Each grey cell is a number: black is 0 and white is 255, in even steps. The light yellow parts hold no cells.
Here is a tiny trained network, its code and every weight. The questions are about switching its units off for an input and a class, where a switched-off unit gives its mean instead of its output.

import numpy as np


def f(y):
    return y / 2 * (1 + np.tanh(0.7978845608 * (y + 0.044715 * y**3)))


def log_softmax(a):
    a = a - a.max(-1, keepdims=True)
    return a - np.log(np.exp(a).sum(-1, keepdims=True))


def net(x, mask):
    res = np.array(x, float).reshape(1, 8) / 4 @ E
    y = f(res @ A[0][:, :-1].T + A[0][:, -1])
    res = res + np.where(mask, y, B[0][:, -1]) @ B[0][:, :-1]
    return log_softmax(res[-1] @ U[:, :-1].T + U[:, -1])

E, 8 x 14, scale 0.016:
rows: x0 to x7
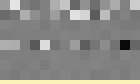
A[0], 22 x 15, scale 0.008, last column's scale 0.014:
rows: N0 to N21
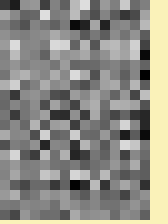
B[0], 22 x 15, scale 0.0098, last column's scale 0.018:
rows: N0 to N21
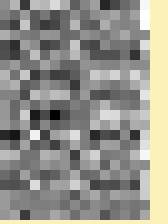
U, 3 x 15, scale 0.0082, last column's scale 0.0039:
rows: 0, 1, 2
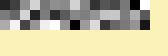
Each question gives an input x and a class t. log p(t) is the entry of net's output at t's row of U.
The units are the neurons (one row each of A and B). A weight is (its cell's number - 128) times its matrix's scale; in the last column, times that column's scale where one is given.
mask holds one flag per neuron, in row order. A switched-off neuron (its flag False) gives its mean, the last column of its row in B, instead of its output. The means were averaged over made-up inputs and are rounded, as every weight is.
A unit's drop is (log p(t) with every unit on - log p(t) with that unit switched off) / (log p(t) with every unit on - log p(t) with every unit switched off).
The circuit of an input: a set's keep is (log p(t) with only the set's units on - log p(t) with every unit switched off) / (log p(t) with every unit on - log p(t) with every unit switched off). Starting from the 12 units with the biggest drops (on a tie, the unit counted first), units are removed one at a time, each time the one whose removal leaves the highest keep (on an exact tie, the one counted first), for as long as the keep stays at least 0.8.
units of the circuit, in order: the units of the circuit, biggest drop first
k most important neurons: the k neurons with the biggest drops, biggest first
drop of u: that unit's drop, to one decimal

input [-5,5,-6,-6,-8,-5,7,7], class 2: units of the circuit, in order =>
(N0)
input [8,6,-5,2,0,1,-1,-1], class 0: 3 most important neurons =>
(N5, N4, N11)
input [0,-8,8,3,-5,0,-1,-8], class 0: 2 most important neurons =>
(N18, N11)
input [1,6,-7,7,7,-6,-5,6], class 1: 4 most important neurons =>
(N7, N1, N18, N0)
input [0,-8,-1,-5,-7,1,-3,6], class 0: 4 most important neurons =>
(N18, N11, N1, N7)
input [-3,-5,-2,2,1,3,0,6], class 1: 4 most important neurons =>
(N13, N11, N0, N2)
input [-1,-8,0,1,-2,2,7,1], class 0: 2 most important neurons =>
(N18, N1)
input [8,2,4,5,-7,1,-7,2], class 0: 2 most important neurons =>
(N5, N4)
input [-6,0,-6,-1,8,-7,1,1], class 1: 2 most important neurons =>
(N11, N1)
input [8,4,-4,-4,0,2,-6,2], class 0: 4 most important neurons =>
(N5, N4, N11, N1)
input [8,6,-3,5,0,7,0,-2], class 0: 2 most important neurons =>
(N5, N4)
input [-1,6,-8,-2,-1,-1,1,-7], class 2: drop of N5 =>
0.0
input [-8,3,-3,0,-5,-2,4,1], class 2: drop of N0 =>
0.1
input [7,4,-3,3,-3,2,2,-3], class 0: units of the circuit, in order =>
(N5)
